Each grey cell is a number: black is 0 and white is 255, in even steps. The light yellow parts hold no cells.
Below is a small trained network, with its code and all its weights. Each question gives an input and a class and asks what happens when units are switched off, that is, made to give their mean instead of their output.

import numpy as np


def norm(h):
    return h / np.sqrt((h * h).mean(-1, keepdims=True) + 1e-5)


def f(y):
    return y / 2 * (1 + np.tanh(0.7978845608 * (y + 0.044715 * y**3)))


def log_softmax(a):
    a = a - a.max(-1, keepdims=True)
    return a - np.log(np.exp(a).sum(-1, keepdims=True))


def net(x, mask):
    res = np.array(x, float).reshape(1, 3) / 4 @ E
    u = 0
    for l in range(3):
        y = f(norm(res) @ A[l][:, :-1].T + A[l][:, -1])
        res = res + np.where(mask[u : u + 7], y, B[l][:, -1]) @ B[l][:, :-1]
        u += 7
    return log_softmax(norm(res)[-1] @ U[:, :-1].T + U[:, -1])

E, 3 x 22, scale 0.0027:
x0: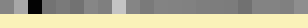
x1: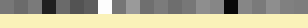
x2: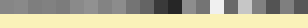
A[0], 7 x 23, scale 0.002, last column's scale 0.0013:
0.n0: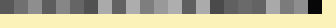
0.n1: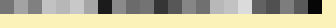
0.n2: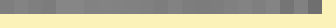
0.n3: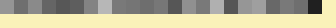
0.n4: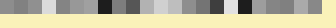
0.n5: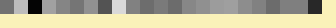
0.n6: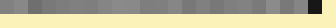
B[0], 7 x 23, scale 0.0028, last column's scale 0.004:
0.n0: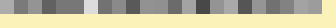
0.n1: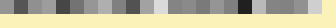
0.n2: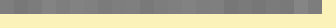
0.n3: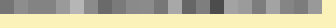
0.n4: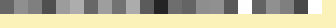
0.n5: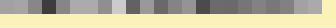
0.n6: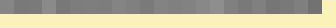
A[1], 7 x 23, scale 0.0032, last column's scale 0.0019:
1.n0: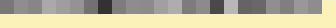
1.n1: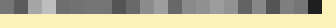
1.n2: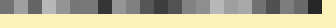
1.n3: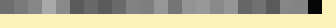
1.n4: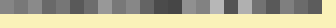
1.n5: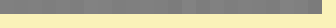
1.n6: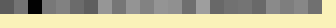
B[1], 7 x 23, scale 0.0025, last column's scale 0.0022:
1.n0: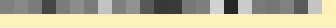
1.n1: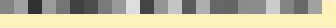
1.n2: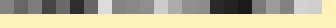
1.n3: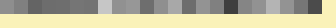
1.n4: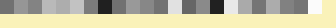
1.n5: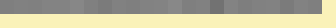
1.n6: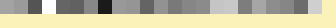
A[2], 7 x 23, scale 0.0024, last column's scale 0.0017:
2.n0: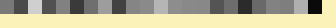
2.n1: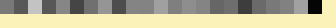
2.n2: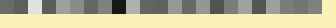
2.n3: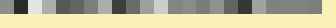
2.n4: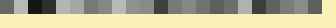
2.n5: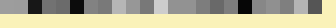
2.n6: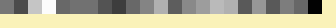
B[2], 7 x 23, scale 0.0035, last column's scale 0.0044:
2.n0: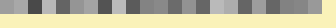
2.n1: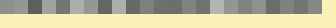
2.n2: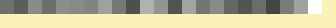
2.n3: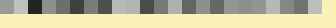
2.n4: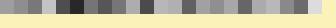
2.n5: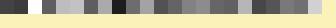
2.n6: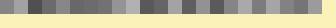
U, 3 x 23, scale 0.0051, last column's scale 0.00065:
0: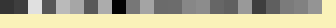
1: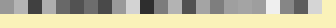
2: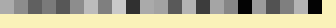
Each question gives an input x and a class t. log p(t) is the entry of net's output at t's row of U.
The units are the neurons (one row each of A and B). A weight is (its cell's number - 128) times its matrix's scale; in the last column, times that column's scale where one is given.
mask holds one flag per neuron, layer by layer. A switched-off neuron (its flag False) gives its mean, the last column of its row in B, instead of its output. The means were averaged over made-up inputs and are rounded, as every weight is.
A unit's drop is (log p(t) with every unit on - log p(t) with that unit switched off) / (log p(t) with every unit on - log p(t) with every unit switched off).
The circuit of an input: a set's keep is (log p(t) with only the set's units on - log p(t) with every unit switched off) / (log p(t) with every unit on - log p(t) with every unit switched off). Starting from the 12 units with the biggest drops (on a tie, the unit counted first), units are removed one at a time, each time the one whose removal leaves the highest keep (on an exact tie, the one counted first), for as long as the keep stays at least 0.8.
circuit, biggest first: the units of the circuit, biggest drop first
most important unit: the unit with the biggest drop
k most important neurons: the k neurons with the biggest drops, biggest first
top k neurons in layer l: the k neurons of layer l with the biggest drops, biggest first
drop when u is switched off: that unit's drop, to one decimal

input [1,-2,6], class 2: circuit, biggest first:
[0.n1]
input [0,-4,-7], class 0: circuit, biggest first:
[2.n3; 0.n4]
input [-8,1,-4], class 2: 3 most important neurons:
[2.n0; 2.n2; 2.n5]
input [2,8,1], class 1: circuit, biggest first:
[1.n4; 2.n5]
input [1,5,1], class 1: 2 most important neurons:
[0.n1; 2.n5]
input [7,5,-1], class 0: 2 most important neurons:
[2.n5; 0.n4]
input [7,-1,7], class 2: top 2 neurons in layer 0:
[0.n5; 0.n4]
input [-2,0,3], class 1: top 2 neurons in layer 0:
[0.n4; 0.n1]
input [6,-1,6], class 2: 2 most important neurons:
[0.n5; 0.n4]
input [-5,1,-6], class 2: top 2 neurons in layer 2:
[2.n0; 2.n5]
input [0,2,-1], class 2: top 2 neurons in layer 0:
[0.n0; 0.n4]
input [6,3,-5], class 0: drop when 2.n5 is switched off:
1.7
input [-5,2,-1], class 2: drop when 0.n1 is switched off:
0.1
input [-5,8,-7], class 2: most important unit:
2.n0
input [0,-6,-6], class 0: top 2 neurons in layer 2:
[2.n3; 2.n2]
